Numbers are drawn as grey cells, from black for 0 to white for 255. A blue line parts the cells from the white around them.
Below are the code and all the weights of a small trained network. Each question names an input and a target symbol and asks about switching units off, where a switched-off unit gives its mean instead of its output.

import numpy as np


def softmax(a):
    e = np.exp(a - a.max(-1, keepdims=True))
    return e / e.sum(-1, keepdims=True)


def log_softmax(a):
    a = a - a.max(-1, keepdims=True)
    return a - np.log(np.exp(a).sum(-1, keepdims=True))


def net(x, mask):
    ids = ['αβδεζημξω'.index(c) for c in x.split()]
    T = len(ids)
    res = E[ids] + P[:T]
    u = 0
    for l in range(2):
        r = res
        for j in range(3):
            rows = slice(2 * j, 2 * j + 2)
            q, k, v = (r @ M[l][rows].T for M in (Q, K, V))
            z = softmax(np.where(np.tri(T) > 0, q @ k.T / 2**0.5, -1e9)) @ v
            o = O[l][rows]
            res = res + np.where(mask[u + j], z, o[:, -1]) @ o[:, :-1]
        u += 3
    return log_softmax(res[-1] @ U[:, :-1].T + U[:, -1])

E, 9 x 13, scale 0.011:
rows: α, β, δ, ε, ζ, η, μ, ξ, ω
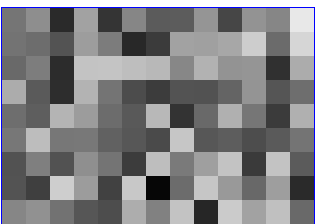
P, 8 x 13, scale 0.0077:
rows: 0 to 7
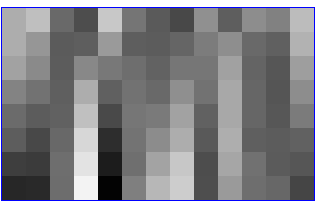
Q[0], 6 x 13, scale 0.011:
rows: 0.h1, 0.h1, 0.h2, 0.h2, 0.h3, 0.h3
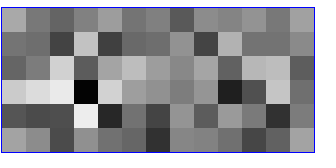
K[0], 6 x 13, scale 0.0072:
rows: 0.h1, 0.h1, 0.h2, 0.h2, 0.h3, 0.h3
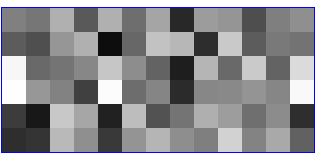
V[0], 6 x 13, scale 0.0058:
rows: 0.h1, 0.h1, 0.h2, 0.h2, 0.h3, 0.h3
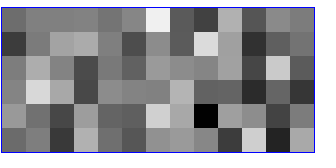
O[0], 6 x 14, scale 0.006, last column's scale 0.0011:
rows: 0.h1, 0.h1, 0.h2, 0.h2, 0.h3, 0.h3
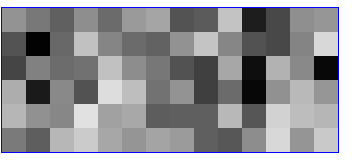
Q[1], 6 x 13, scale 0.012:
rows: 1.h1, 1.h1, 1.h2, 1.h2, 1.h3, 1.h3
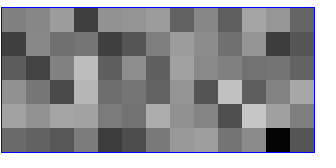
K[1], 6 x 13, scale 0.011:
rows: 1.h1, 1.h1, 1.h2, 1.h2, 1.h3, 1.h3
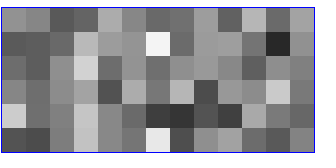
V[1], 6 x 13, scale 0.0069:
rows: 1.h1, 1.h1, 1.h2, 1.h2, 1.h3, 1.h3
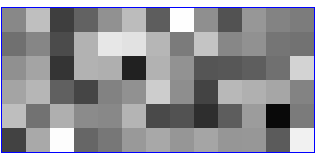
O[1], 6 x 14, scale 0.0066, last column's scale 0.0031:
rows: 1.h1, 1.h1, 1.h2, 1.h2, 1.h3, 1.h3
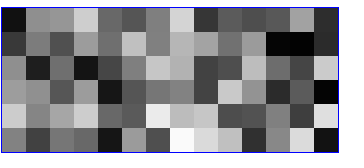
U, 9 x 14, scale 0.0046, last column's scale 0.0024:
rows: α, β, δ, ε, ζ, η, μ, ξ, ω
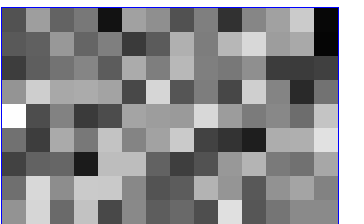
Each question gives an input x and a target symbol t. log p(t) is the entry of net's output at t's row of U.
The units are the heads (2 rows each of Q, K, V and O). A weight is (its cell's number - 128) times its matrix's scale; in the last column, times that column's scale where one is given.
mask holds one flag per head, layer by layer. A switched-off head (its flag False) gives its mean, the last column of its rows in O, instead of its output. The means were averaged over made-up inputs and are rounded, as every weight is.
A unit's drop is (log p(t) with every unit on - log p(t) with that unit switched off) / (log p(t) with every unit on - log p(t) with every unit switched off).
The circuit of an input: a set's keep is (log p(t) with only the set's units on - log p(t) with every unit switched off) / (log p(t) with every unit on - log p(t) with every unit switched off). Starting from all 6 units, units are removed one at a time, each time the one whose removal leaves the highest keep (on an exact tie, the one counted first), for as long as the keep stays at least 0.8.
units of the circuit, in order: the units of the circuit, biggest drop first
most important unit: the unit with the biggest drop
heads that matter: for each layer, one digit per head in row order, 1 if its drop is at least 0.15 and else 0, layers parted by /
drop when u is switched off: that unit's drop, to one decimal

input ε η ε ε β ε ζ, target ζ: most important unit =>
0.h1
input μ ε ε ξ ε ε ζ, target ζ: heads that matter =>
001 / 101
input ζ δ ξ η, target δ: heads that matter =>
001 / 100
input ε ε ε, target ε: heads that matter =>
000 / 001
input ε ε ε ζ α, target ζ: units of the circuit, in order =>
(1.h1 1.h3)
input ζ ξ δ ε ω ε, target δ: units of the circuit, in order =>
(0.h3 1.h1)
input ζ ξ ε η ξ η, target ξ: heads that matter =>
000 / 010
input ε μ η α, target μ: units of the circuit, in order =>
(1.h3 0.h2)
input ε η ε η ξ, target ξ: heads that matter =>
100 / 010
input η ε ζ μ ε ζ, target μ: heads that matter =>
111 / 101
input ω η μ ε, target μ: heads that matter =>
000 / 001
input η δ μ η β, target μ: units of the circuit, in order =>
(1.h3 0.h1 0.h2)
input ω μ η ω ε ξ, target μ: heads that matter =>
011 / 101
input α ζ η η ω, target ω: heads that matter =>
100 / 010
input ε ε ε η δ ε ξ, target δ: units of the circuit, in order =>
(1.h1)
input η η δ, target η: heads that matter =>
010 / 100
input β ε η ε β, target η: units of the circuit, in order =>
(0.h2 0.h3 1.h2)
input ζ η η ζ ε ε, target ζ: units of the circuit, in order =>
(1.h1 1.h3)
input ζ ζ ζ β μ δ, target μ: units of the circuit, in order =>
(1.h3 0.h2 0.h1 1.h1)
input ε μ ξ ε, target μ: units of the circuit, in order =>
(1.h3 0.h3)
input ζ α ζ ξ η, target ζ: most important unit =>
0.h3
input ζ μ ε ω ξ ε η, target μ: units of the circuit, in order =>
(1.h3 0.h3 0.h2)
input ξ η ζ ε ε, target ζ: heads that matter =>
000 / 101
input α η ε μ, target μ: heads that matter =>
100 / 001
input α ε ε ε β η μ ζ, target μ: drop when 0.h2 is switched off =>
0.2
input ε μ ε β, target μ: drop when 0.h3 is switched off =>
0.0
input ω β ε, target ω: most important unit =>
1.h2
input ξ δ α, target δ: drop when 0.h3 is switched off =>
0.8
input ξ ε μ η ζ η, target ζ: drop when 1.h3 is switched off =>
0.2
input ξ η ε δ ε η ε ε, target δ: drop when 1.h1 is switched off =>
0.7
